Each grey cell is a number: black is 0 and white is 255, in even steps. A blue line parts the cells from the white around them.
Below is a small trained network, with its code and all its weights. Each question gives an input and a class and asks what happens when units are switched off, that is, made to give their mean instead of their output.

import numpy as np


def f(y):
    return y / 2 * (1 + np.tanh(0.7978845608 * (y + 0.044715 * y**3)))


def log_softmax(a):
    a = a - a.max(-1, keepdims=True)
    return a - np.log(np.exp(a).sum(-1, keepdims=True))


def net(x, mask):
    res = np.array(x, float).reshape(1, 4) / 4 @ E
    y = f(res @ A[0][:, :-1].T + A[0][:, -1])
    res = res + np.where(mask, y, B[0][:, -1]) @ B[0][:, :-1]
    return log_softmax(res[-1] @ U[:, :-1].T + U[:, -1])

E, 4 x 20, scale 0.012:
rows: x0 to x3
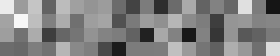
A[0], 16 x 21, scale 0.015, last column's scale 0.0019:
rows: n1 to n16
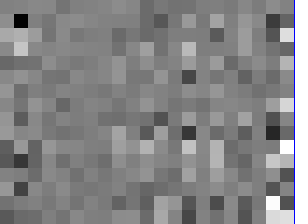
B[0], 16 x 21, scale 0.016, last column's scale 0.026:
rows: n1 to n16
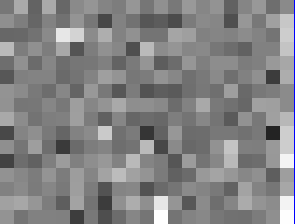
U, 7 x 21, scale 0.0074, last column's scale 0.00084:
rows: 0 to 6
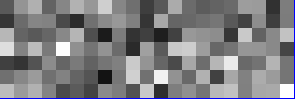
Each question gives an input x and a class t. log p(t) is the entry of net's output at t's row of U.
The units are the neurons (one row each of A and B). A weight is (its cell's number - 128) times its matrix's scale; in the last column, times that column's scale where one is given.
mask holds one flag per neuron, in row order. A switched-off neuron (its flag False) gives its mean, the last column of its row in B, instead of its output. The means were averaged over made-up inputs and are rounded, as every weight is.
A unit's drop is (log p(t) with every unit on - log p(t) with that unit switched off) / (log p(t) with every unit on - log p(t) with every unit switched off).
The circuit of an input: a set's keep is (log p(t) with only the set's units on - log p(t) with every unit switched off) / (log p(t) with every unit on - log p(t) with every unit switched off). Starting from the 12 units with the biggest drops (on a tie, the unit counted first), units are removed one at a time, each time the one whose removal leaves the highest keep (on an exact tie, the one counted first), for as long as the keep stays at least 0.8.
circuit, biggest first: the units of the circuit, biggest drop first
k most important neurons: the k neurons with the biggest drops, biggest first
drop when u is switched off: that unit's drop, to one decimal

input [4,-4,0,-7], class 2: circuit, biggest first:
n2
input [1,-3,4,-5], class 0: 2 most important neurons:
n16, n10
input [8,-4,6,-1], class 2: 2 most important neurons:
n2, n9
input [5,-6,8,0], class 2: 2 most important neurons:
n2, n14
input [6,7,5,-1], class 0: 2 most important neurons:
n10, n16
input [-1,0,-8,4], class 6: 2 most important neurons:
n11, n4
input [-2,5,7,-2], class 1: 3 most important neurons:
n10, n6, n16
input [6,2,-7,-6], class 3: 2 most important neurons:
n4, n3
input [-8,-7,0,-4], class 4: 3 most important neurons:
n12, n11, n5
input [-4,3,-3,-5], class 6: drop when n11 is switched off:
0.1
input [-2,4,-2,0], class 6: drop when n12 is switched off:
0.1
